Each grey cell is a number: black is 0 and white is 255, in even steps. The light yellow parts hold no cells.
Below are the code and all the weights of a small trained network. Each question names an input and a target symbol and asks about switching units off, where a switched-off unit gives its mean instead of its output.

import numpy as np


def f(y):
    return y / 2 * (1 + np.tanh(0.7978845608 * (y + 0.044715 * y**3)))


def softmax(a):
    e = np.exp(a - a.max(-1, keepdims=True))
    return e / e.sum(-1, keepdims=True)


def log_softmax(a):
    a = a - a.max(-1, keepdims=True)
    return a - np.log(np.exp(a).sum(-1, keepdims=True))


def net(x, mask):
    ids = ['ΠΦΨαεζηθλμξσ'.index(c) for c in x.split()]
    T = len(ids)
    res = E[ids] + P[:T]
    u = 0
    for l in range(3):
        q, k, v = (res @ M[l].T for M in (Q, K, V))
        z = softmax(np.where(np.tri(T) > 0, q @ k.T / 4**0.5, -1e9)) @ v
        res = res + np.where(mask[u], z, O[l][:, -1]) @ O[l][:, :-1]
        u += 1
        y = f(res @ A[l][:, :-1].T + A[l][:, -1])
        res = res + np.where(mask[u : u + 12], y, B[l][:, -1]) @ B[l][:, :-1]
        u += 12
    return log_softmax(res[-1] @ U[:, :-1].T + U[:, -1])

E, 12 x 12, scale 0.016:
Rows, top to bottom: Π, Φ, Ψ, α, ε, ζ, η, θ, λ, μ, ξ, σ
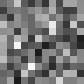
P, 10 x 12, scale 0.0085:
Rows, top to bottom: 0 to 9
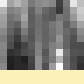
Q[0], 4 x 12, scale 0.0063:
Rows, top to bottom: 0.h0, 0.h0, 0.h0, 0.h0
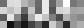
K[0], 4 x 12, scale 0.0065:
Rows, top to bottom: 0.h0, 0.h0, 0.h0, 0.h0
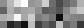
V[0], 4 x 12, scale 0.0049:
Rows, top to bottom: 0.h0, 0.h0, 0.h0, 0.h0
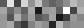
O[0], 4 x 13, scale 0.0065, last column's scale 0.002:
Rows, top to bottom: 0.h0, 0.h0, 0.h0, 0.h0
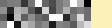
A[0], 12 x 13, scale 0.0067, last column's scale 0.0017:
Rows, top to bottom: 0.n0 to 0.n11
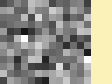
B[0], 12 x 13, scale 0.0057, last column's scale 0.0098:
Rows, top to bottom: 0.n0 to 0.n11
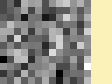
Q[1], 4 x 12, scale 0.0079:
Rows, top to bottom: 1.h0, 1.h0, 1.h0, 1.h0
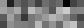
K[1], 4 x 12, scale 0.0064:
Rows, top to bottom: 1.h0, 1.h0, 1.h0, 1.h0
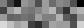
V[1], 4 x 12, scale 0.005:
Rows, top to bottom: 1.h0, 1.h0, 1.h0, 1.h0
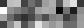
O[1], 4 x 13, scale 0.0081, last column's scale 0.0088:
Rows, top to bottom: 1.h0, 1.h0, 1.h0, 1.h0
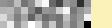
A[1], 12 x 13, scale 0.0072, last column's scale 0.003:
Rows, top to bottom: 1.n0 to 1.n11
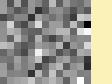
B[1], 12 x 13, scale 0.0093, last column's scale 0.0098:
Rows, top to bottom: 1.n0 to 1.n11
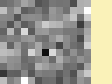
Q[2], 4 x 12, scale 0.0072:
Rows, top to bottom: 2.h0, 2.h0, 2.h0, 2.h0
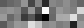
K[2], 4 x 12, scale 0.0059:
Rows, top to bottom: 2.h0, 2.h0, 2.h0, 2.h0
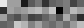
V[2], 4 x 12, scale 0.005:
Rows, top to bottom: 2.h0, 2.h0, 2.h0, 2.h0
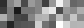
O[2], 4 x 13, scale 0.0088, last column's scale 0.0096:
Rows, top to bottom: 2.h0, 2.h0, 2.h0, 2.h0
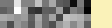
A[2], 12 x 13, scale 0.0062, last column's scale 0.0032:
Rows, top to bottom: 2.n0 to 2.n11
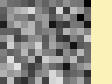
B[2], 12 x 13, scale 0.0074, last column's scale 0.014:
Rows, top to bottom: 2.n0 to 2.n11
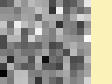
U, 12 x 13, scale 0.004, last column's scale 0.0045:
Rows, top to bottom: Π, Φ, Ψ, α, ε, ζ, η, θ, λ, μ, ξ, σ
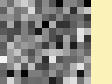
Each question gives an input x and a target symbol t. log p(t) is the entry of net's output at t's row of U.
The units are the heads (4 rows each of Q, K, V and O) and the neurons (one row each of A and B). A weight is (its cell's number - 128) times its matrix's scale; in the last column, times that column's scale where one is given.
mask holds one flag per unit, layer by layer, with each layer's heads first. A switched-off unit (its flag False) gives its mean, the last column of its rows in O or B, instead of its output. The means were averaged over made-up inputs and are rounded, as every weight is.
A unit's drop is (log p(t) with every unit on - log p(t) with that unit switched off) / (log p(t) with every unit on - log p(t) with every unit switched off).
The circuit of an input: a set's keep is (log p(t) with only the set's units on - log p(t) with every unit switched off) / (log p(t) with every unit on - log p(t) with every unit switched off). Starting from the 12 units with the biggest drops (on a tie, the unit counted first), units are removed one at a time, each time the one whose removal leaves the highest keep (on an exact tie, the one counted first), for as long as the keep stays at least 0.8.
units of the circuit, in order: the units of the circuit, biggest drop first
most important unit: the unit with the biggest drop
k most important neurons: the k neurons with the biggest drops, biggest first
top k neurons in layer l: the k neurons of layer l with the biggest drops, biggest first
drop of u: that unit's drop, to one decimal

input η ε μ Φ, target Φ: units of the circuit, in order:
[2.h0, 2.n5]
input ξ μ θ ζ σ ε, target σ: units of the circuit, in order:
[0.h0]
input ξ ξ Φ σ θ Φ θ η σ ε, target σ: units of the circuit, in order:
[0.h0, 2.n5]
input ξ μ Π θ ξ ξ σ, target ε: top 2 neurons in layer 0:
[0.n8, 0.n10]
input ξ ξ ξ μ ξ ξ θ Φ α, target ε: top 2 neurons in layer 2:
[2.n5, 2.n4]
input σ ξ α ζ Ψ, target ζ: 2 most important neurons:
[0.n2, 0.n6]
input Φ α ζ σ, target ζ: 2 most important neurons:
[0.n2, 0.n6]
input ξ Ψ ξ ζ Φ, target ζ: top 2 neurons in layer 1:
[1.n8, 1.n5]
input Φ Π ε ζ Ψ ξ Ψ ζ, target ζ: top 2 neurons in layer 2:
[2.n11, 2.n0]
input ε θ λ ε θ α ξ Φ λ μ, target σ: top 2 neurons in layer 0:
[0.n8, 0.n4]
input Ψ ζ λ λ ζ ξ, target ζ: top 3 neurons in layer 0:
[0.n2, 0.n6, 0.n5]
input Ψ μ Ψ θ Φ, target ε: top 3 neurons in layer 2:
[2.n5, 2.n4, 2.n11]
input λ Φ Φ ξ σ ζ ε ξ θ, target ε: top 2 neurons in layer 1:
[1.n6, 1.n0]
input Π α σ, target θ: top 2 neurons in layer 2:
[2.n2, 2.n10]
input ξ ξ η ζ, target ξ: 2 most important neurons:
[0.n5, 2.n2]
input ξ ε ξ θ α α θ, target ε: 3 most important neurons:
[2.n5, 2.n4, 1.n5]
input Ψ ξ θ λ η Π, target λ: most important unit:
0.h0
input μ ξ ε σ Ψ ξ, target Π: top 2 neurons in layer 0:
[0.n8, 0.n11]
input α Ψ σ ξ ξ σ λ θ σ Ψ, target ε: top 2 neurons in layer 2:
[2.n5, 2.n4]
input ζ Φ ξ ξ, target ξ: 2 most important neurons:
[2.n11, 2.n7]
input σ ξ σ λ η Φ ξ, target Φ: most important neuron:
[2.n2]
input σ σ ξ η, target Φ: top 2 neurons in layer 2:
[2.n2, 2.n5]
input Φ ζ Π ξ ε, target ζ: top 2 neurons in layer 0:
[0.n2, 0.n6]
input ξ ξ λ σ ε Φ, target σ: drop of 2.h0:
0.2
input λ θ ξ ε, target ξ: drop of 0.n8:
-0.1
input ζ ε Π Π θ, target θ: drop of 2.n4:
-0.1
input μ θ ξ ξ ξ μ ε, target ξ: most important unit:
0.n8
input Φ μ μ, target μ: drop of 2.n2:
-0.1
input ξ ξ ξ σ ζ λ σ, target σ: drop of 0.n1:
0.0
